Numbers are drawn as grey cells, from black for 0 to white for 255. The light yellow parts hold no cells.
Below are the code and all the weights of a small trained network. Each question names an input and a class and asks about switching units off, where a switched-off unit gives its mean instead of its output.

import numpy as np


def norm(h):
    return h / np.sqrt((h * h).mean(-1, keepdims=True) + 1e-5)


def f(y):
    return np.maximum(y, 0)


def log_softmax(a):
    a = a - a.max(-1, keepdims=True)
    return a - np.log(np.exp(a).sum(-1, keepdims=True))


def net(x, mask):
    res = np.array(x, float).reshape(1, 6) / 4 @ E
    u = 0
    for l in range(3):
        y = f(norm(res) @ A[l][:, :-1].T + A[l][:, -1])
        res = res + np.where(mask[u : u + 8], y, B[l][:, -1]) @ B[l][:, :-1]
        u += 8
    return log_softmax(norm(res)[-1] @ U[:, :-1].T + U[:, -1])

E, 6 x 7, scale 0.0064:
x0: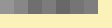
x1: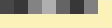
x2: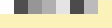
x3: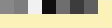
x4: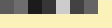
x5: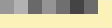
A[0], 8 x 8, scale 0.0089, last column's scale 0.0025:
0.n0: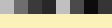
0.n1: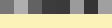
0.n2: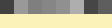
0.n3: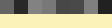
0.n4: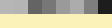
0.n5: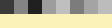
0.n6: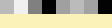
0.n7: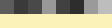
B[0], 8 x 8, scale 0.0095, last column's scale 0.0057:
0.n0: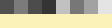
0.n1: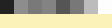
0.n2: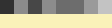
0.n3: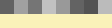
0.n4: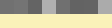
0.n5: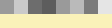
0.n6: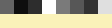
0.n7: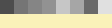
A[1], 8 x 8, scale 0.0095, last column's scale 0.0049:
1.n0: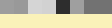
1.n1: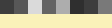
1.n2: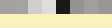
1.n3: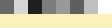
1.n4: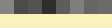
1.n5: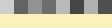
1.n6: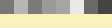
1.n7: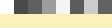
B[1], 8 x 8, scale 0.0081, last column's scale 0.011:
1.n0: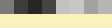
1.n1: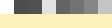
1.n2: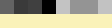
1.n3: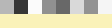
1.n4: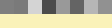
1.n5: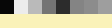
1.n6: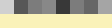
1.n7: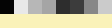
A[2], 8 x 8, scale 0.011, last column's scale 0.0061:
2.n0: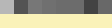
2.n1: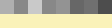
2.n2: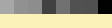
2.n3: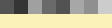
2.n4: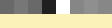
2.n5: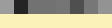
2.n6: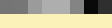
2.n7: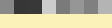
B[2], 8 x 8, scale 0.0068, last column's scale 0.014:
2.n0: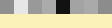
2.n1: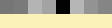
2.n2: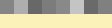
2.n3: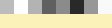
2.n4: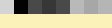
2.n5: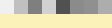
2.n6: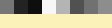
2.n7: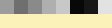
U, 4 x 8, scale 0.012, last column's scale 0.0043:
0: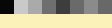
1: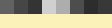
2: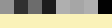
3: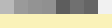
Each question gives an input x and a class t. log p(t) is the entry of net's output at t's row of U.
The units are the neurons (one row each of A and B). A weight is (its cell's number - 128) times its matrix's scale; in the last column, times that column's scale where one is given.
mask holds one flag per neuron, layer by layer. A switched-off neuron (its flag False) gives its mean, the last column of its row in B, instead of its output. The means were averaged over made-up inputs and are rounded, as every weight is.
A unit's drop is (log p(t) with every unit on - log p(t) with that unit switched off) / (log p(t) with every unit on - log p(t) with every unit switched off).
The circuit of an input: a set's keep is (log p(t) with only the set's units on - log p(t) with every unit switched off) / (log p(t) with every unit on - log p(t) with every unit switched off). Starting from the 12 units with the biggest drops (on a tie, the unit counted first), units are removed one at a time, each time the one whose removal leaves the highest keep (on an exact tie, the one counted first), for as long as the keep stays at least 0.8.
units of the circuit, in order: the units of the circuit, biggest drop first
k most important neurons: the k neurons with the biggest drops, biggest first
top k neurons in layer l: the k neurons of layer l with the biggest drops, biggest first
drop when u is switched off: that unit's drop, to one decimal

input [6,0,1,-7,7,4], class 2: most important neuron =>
0.n0
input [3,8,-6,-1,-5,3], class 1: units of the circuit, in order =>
1.n7, 0.n7
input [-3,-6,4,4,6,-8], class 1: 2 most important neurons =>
0.n6, 1.n2
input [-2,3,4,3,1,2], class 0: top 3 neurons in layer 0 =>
0.n6, 0.n1, 0.n2
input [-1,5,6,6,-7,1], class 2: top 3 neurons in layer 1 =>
1.n2, 1.n0, 1.n6
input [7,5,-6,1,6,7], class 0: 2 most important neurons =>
0.n1, 1.n2
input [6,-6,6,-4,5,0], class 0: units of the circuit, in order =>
1.n7, 1.n1
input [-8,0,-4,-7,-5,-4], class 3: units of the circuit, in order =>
1.n6, 0.n6
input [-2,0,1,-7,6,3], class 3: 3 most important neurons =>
1.n2, 1.n6, 1.n3
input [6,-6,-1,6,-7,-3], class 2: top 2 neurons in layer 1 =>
1.n2, 1.n0
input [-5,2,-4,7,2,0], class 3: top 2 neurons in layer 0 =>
0.n5, 0.n3
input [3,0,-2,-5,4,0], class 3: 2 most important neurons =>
1.n2, 1.n3
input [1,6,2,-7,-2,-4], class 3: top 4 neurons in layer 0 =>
0.n6, 0.n5, 0.n4, 0.n3
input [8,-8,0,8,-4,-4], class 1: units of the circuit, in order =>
0.n6
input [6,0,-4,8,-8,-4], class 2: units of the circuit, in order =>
1.n2, 1.n0
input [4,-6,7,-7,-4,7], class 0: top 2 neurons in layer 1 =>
1.n7, 1.n1
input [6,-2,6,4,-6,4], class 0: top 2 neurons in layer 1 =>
1.n7, 1.n5
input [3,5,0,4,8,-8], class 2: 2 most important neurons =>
0.n0, 0.n6
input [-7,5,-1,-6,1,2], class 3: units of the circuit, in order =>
0.n5, 1.n3
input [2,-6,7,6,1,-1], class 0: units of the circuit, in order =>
1.n7
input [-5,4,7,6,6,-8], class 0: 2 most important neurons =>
1.n7, 1.n5
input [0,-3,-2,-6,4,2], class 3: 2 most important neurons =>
1.n3, 1.n2
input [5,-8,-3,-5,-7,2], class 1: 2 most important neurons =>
0.n6, 2.n7
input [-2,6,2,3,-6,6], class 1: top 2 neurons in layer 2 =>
2.n7, 2.n3
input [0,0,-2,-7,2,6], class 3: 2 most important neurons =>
1.n3, 0.n6
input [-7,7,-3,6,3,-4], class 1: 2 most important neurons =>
0.n3, 0.n7
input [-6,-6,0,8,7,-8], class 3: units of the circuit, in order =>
1.n2
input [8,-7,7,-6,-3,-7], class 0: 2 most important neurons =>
1.n7, 1.n1
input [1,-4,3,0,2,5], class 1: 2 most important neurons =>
0.n6, 0.n4
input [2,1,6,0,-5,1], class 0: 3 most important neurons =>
1.n7, 1.n5, 0.n1
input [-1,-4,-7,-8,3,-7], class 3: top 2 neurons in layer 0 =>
0.n5, 0.n0
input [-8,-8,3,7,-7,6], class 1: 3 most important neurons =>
0.n6, 1.n3, 2.n7
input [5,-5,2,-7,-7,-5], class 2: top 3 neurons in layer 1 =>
1.n2, 1.n0, 1.n1
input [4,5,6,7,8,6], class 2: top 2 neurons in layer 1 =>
1.n6, 1.n4
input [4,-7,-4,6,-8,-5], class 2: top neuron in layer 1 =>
1.n2
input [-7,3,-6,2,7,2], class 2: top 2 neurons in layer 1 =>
1.n7, 1.n5
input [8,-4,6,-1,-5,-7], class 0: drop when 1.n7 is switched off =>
1.4
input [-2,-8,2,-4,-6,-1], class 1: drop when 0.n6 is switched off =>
0.4
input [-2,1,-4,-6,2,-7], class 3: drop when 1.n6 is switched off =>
0.2
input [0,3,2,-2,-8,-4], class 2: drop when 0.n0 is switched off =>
0.0
